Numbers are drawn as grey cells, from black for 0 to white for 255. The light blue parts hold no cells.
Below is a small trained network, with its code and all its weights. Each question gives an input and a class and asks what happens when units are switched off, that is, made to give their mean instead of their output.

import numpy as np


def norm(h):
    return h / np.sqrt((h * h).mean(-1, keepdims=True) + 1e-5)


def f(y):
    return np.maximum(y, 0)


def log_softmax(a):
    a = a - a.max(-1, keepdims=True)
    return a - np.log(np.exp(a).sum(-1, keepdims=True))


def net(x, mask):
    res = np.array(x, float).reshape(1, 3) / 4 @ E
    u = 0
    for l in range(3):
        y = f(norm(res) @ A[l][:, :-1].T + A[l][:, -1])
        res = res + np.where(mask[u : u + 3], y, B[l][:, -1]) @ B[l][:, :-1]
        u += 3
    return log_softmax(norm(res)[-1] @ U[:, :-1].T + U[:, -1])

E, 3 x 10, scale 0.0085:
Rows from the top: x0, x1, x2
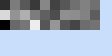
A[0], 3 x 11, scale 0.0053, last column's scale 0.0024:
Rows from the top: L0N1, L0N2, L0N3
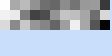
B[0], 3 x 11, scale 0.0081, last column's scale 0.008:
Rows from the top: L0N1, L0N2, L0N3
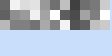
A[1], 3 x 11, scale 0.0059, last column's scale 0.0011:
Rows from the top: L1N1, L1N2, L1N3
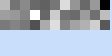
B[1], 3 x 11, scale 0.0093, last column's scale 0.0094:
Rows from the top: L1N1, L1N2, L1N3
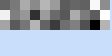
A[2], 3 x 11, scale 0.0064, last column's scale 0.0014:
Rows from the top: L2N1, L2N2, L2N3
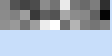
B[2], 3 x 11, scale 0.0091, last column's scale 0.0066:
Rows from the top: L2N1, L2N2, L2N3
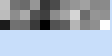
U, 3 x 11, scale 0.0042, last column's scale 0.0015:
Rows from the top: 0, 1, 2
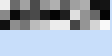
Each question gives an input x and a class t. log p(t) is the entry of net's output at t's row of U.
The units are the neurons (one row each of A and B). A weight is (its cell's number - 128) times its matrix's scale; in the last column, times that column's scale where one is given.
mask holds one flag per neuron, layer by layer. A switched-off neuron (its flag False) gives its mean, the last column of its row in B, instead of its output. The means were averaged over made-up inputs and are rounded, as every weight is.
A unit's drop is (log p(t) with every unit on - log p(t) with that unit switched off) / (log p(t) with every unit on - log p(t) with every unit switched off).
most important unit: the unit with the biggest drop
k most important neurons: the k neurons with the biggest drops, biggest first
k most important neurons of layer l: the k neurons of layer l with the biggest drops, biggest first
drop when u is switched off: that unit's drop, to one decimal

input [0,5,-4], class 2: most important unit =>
L0N1
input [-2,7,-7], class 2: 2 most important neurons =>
[L0N3, L0N1]
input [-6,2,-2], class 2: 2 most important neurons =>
[L0N1, L0N3]
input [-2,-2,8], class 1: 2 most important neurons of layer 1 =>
[L1N2, L1N3]
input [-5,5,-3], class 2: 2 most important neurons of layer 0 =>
[L0N1, L0N3]
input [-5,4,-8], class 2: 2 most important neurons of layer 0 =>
[L0N3, L0N1]
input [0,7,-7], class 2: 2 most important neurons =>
[L0N3, L0N1]
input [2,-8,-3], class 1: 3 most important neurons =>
[L0N1, L1N2, L2N1]
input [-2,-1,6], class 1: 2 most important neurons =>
[L1N3, L0N1]
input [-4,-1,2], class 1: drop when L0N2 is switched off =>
-0.1
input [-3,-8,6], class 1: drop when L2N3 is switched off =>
0.1
